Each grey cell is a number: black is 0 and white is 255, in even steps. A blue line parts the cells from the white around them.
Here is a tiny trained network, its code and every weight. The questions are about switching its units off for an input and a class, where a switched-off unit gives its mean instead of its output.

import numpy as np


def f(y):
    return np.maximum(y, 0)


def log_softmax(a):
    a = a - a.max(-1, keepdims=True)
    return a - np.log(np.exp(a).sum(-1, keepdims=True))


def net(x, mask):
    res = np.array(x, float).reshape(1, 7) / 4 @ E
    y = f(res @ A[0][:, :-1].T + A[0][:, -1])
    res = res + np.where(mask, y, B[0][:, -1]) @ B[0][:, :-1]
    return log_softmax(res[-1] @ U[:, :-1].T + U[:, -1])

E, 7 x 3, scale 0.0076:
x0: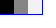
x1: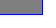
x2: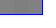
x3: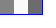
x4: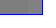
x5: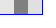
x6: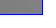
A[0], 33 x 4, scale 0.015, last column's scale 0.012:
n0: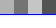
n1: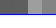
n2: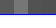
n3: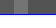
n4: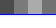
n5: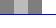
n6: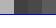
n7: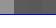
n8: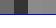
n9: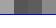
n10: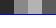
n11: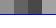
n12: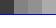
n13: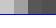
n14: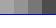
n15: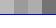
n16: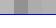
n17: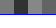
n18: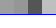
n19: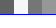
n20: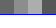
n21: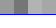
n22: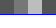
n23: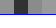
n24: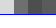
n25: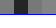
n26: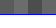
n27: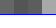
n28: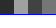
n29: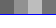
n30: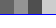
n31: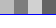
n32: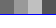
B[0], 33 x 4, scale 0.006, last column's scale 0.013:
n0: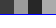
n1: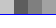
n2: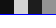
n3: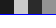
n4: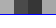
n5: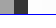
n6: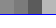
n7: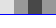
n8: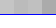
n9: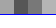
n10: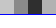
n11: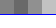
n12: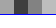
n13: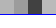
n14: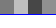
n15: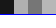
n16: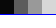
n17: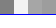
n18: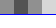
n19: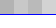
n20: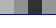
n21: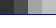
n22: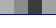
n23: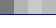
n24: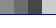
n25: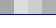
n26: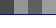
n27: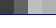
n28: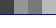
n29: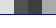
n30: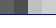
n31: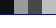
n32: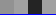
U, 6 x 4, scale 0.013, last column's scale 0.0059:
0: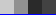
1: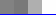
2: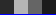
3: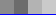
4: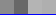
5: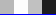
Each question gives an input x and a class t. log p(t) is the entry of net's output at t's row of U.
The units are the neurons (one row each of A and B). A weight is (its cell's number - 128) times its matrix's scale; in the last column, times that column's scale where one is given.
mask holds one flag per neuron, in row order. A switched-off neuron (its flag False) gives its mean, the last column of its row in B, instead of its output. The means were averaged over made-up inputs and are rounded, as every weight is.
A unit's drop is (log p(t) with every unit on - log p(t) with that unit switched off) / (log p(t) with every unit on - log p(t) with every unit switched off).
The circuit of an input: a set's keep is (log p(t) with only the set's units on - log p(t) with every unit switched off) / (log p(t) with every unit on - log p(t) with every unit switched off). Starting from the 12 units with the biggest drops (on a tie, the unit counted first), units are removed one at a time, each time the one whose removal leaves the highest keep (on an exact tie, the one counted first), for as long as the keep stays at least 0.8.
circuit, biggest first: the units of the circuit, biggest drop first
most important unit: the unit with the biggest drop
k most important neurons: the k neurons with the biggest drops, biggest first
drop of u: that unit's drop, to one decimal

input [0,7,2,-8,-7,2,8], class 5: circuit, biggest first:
[n25; n17; n8]
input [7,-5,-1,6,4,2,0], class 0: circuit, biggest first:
[n10; n29; n32]
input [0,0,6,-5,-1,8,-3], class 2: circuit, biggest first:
[n31; n0; n5]
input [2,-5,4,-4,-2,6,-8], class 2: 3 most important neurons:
[n31; n0; n5]
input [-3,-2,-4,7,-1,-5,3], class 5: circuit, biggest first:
[n19]
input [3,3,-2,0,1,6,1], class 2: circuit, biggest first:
[n31; n0; n15]
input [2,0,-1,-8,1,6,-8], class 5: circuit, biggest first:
[n25; n17]
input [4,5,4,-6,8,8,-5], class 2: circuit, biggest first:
[n31; n0]
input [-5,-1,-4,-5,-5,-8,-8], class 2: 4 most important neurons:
[n2; n3; n5; n26]
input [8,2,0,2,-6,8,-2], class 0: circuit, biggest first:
[n29; n10; n32]
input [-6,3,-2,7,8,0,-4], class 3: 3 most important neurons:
[n5; n30; n18]
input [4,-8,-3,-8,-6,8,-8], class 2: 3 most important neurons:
[n31; n0; n5]
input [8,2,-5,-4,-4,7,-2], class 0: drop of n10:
0.1
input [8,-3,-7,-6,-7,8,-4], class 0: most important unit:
n29
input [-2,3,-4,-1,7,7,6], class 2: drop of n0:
0.1
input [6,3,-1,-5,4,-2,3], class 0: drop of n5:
0.2
